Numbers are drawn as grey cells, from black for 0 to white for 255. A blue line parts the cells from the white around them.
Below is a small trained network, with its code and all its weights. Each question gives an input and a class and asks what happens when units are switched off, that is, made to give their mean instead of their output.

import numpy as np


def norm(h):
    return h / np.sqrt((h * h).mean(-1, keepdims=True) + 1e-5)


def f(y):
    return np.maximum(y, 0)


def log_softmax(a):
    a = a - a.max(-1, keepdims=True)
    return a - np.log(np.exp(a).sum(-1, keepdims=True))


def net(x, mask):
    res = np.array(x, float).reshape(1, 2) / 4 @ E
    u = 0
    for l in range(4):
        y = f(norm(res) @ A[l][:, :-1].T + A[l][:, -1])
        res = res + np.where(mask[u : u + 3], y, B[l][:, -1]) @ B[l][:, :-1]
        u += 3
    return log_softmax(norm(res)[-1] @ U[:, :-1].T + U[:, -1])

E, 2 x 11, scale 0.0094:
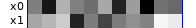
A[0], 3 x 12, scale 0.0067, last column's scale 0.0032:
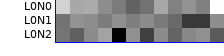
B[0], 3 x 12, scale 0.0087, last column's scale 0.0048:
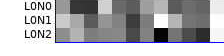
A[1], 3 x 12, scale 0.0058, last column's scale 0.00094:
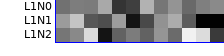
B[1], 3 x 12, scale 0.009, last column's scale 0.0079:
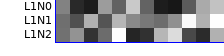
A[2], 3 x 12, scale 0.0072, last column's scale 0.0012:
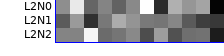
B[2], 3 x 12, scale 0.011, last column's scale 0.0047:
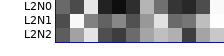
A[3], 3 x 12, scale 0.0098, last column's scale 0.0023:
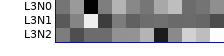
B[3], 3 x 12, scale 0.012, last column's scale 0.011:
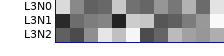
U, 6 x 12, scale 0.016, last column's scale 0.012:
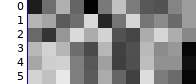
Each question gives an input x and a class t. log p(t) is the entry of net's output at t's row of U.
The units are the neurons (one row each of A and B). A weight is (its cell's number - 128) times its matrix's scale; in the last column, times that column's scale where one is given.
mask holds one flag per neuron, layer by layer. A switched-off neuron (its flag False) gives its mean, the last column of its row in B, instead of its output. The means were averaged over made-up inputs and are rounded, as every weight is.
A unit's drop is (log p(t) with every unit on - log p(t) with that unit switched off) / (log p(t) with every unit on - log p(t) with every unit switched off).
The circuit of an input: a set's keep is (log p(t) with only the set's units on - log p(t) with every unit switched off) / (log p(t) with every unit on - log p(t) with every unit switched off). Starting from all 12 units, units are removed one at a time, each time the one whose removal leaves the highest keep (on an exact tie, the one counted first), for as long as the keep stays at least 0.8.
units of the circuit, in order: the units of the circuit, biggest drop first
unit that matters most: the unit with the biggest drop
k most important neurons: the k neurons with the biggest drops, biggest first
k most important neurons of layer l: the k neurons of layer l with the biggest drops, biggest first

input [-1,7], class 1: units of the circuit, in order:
L1N2
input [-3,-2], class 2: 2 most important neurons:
L1N1, L3N2
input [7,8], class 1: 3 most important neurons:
L1N2, L2N0, L1N1
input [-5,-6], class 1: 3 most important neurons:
L0N2, L0N1, L3N1
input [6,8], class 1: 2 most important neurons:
L1N2, L2N0
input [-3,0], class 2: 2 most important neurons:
L1N0, L3N2
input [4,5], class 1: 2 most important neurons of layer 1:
L1N2, L1N1
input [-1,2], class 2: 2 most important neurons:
L0N0, L1N2
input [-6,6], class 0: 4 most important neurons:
L2N0, L0N0, L1N1, L3N0
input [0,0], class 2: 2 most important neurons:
L1N2, L2N0
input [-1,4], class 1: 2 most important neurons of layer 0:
L0N2, L0N1
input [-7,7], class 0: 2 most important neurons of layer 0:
L0N0, L0N1
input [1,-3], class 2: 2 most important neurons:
L1N1, L1N2
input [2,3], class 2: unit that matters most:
L0N0
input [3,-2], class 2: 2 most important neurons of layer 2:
L2N0, L2N1
